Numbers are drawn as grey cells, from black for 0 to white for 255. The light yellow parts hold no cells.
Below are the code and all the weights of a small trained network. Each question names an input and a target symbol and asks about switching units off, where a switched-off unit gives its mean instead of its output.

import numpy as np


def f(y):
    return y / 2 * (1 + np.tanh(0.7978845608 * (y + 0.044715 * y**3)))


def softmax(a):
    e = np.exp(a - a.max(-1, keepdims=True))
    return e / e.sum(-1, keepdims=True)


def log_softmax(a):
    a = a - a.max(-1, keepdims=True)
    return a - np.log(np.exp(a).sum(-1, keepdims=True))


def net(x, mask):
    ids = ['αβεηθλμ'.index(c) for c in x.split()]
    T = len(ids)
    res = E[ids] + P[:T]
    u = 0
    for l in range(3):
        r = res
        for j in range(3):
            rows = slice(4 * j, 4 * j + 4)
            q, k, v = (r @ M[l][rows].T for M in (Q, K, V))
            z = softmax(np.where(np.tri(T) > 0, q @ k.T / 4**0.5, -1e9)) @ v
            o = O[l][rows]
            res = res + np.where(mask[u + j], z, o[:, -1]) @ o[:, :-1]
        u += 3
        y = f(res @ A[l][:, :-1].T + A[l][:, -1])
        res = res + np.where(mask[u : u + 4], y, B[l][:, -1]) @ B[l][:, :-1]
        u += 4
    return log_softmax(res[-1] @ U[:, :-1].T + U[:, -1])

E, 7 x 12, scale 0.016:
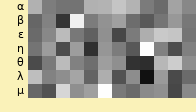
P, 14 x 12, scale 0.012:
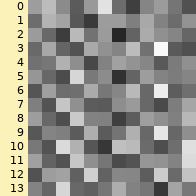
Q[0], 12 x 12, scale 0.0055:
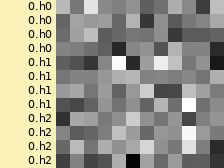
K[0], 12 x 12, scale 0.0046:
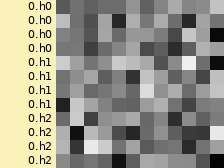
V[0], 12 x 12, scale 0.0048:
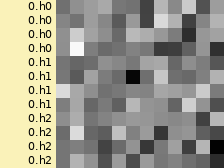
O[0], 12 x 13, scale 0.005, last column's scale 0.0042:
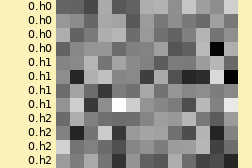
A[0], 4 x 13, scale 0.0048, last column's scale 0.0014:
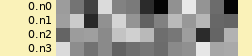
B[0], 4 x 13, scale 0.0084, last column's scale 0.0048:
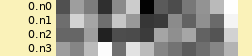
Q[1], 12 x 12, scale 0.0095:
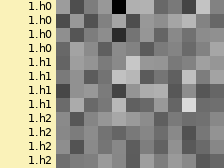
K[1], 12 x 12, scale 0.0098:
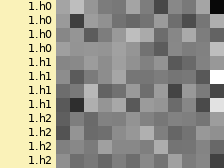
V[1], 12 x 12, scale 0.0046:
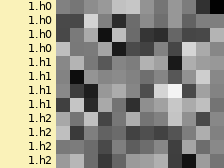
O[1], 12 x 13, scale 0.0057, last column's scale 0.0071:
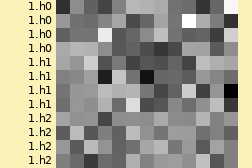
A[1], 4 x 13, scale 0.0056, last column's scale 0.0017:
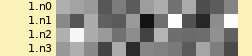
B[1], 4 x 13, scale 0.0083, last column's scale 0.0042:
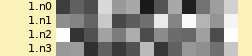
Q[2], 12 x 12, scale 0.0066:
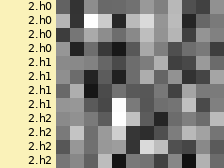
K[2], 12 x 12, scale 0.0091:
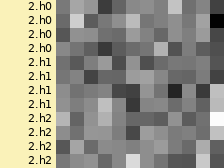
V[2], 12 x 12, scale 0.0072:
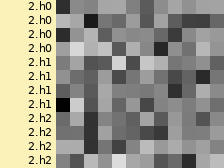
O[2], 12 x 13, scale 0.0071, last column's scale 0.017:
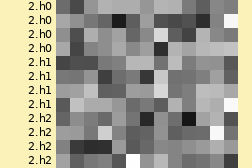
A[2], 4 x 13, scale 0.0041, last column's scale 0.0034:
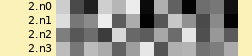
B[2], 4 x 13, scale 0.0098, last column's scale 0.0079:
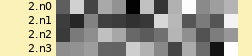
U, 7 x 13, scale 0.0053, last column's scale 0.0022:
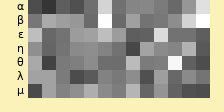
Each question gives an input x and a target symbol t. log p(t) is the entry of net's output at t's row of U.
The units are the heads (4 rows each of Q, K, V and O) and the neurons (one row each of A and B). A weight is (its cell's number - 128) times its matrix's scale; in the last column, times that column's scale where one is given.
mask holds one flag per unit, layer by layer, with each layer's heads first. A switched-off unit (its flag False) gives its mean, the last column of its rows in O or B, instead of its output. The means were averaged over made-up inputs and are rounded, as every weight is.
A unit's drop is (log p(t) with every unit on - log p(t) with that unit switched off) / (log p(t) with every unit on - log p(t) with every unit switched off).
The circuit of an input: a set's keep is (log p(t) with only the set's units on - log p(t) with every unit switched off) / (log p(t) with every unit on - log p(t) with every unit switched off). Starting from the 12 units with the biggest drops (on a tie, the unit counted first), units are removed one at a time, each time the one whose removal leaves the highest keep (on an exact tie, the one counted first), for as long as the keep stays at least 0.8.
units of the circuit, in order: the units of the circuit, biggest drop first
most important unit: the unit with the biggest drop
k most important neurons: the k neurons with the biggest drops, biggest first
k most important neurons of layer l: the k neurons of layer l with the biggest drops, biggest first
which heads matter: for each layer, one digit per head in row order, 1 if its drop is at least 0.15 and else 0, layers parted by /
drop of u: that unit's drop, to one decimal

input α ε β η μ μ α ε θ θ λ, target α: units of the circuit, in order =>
(1.h0, 2.h1, 2.h2, 0.h1)
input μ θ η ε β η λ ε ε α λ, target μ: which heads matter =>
010 / 100 / 100
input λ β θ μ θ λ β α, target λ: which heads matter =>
000 / 000 / 100
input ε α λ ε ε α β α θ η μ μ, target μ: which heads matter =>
000 / 000 / 100
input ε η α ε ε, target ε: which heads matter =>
000 / 000 / 000
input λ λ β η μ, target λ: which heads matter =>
000 / 000 / 100
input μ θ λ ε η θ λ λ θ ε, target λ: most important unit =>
1.n3
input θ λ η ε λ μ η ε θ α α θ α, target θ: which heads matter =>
010 / 100 / 100
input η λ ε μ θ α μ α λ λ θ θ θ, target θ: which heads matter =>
000 / 110 / 100
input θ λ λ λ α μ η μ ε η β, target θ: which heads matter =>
000 / 010 / 100
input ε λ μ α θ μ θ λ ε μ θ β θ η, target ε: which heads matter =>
000 / 000 / 000
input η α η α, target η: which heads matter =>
000 / 000 / 001
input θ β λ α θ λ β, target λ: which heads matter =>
000 / 110 / 100
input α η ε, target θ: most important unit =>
2.n1
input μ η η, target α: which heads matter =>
000 / 010 / 100
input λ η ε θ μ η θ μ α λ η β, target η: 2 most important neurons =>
(2.n0, 2.n1)
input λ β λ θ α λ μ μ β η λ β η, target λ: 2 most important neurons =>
(0.n1, 1.n3)
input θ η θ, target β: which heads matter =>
000 / 000 / 001
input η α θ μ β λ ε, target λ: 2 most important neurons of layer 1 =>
(1.n2, 1.n3)
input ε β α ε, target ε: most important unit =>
1.h1
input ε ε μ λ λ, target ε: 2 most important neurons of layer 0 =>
(0.n1, 0.n0)
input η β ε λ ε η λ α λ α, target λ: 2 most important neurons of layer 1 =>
(1.n2, 1.n3)
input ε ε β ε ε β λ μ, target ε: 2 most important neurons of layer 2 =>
(2.n3, 2.n1)
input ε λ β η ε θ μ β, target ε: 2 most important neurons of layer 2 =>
(2.n3, 2.n1)
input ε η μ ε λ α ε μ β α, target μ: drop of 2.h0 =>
0.6
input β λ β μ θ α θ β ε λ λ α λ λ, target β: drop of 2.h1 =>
0.3
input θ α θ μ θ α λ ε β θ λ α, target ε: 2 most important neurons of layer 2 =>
(2.n3, 2.n0)
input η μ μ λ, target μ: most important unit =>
2.h0
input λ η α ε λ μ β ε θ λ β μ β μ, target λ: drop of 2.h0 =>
0.5
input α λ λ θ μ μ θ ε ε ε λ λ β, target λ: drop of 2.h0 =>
0.2
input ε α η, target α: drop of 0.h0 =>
0.0
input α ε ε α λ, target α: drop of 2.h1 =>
0.2
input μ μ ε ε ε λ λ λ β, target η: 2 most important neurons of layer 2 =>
(2.n0, 2.n1)
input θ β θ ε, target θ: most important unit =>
2.h0
